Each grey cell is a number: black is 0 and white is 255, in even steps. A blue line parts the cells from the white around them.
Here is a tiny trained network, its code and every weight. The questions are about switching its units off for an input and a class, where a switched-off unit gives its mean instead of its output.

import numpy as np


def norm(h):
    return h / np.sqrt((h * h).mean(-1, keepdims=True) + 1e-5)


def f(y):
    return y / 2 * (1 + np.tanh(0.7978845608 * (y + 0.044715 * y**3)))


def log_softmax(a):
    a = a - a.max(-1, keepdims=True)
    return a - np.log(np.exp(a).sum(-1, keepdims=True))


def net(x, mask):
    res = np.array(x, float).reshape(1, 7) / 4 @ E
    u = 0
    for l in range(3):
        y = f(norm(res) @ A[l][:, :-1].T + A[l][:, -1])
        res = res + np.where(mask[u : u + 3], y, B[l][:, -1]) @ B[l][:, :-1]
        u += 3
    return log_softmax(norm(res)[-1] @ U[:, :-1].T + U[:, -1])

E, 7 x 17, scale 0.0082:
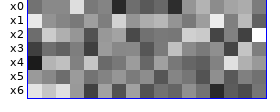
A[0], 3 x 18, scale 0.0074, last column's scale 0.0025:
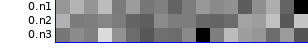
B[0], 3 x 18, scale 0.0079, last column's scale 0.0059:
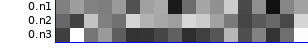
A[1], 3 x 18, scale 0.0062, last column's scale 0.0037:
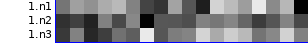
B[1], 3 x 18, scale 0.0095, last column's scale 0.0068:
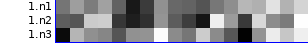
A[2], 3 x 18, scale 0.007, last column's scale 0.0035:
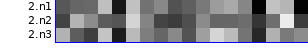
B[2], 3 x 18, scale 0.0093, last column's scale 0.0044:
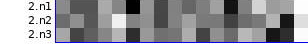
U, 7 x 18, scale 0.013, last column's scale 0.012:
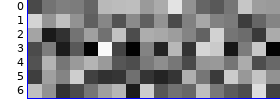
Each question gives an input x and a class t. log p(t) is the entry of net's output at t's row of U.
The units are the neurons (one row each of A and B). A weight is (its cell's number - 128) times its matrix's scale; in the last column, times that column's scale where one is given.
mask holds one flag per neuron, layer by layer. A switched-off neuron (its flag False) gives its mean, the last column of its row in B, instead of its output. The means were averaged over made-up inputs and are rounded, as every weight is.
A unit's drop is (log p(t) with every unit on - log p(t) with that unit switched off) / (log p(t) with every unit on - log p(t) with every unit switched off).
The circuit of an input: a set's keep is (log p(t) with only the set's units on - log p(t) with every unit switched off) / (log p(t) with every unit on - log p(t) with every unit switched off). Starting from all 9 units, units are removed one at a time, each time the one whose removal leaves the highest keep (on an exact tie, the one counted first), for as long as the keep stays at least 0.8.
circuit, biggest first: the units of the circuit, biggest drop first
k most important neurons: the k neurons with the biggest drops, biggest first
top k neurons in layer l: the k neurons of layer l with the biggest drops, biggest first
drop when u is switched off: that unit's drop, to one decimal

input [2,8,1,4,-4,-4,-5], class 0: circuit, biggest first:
[1.n3]
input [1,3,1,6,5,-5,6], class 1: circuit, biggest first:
[1.n3 1.n2 1.n1]
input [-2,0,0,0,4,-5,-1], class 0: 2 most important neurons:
[0.n3 1.n2]
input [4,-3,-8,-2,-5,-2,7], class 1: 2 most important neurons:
[0.n2 1.n3]
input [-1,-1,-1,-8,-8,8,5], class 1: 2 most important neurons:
[2.n1 2.n2]
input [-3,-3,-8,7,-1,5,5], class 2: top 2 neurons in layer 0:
[0.n3 0.n2]
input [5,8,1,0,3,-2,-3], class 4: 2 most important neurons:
[1.n2 0.n2]
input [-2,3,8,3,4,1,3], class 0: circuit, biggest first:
[1.n2 0.n3]
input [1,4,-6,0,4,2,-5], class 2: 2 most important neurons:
[1.n3 1.n2]
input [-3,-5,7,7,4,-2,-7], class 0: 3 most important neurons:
[1.n3 0.n3 1.n1]
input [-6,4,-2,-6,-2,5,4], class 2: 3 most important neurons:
[1.n3 1.n2 0.n3]
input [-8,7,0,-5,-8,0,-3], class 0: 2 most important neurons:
[1.n3 1.n2]
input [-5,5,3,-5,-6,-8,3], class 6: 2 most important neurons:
[1.n2 0.n2]
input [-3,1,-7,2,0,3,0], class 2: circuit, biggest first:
[1.n3]
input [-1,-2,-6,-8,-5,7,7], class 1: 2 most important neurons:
[2.n1 2.n2]
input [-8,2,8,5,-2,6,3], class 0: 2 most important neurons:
[1.n3 1.n2]
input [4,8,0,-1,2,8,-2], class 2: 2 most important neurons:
[1.n3 0.n2]
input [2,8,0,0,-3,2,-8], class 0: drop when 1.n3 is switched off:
1.1
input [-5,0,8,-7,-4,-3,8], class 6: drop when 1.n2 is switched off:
0.5
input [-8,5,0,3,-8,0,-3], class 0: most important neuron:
[1.n3]
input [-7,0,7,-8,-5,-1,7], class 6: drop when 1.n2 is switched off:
0.5
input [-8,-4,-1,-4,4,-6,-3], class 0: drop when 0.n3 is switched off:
0.0
